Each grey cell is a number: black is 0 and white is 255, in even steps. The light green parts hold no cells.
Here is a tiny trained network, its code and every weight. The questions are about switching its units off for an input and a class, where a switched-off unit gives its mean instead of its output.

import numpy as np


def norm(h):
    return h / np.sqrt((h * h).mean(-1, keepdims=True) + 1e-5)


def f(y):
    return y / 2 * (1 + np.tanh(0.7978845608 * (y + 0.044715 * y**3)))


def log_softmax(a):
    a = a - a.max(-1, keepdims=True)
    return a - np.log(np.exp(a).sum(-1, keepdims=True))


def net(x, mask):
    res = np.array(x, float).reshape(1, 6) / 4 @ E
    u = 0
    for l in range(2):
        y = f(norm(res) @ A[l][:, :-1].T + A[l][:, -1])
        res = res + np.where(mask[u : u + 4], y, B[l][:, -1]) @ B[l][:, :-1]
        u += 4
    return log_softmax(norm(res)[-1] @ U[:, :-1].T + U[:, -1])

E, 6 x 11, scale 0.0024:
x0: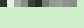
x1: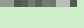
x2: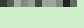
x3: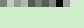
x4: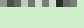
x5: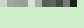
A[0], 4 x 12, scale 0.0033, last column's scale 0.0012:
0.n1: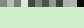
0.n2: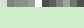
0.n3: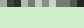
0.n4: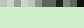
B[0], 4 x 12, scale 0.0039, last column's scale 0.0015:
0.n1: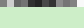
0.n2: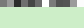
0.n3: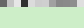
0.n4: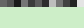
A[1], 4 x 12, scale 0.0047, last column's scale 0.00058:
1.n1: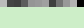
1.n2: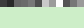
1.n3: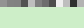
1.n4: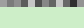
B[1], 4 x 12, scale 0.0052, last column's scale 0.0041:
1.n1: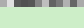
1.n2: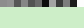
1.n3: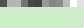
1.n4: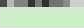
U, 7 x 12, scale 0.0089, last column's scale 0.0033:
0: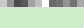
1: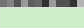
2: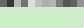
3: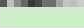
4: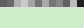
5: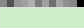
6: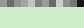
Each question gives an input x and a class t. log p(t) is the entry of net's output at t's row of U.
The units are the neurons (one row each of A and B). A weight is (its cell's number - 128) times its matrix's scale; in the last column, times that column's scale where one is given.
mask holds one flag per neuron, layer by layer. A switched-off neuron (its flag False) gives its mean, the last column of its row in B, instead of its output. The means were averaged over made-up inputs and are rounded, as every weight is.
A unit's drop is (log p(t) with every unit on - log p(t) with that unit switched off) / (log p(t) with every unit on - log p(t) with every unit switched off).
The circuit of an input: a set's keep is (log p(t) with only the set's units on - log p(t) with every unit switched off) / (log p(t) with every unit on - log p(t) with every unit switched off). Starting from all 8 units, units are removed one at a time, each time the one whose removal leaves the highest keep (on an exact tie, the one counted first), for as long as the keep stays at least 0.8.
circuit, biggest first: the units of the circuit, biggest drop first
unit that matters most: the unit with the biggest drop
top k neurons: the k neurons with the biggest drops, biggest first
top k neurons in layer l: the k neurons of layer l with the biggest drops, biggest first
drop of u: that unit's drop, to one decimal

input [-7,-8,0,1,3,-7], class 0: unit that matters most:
1.n1
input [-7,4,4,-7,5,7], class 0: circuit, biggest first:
0.n2, 1.n1
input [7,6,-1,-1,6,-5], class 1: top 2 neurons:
1.n3, 1.n4
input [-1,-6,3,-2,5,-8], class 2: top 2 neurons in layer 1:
1.n4, 1.n1
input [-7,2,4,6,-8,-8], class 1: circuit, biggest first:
1.n2, 1.n3
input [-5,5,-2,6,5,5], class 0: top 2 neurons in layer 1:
1.n2, 1.n4
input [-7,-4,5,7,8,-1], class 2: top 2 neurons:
1.n2, 0.n3
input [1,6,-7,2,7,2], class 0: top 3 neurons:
1.n2, 0.n2, 1.n4
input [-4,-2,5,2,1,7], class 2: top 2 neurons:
1.n2, 0.n1
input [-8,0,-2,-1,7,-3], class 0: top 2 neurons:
1.n1, 0.n2
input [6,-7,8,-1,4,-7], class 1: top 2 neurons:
1.n2, 1.n3
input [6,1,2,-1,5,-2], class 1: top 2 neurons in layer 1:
1.n3, 1.n4
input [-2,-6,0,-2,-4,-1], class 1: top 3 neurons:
1.n2, 0.n3, 0.n1
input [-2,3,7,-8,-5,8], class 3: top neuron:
1.n3
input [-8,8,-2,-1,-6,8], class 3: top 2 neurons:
1.n3, 1.n4
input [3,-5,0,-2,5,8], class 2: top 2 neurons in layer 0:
0.n3, 0.n1
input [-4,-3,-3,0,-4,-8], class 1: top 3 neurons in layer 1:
1.n2, 1.n3, 1.n4
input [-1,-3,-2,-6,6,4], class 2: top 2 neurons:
0.n3, 0.n1
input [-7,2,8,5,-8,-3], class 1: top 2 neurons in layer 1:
1.n2, 1.n3
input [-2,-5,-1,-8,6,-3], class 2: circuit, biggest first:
0.n3
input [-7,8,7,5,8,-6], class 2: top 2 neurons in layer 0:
0.n3, 0.n2
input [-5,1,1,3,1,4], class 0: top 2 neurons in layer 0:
0.n2, 0.n3
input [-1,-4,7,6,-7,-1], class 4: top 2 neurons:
1.n2, 0.n4
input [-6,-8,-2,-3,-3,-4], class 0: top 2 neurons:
1.n1, 0.n4
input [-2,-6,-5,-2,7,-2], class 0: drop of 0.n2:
0.2
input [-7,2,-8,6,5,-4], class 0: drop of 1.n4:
0.1
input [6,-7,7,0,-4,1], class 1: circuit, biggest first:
1.n3
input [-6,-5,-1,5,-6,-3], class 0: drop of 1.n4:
0.2
